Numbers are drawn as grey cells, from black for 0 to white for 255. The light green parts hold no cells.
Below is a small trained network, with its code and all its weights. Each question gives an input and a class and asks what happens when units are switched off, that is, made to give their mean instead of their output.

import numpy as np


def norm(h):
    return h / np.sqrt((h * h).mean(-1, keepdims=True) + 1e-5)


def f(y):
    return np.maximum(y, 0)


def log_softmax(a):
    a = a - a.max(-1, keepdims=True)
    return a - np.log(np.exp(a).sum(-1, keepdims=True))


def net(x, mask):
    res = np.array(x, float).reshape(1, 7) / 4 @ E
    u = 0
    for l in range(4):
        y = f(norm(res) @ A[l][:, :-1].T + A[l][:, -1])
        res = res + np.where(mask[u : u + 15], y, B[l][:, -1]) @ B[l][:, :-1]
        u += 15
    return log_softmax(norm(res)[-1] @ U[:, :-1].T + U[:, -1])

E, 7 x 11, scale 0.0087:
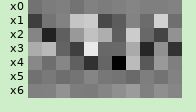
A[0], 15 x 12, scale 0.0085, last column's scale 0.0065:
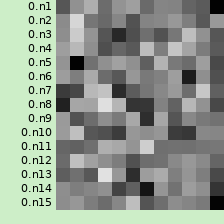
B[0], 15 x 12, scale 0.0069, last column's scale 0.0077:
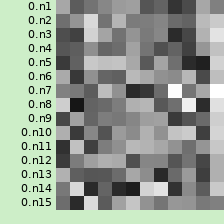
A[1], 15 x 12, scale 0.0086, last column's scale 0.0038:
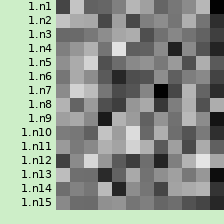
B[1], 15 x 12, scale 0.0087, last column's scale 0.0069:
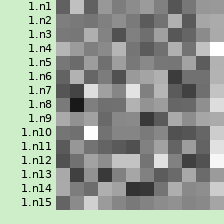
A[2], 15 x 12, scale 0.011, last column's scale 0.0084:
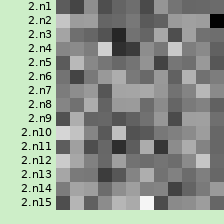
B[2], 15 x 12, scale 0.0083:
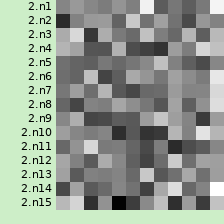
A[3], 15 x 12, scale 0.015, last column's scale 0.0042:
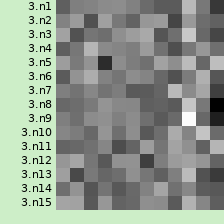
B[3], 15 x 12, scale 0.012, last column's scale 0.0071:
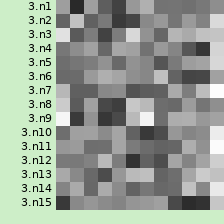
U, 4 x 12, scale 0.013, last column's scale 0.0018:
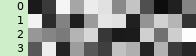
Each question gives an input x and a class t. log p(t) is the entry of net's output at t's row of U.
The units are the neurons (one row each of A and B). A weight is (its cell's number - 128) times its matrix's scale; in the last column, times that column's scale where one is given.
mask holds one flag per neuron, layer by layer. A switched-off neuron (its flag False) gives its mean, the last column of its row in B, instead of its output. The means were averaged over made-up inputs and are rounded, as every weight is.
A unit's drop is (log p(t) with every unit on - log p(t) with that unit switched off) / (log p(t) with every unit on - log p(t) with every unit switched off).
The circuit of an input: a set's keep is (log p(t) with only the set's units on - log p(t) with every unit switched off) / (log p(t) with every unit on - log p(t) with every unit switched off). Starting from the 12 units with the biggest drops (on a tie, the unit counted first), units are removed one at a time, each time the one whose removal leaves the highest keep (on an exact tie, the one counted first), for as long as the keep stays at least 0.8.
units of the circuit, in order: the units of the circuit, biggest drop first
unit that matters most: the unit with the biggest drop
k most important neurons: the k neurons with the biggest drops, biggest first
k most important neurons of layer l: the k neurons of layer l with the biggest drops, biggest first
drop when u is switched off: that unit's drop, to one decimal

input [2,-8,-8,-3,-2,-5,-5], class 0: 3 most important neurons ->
0.n3; 0.n8; 1.n12
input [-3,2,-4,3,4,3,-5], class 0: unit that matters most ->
1.n7
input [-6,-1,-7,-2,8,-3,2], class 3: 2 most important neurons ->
0.n14; 1.n6
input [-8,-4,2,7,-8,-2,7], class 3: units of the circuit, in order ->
2.n15; 0.n11
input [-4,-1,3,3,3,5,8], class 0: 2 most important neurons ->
0.n5; 0.n9
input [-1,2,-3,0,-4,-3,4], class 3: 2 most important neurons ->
0.n11; 2.n15
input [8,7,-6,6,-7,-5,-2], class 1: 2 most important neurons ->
0.n8; 0.n14
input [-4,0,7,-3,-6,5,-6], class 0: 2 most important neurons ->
0.n5; 1.n10
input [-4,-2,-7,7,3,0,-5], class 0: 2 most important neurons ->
1.n7; 0.n3
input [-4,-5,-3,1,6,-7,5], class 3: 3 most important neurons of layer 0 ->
0.n14; 0.n8; 0.n3
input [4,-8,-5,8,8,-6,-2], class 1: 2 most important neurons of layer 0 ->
0.n10; 0.n7
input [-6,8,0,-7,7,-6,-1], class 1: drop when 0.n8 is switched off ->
1.4
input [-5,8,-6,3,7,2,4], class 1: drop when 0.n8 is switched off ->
1.8
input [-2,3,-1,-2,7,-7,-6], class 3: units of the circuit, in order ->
0.n14
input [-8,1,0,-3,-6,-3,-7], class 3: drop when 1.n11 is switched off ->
0.0
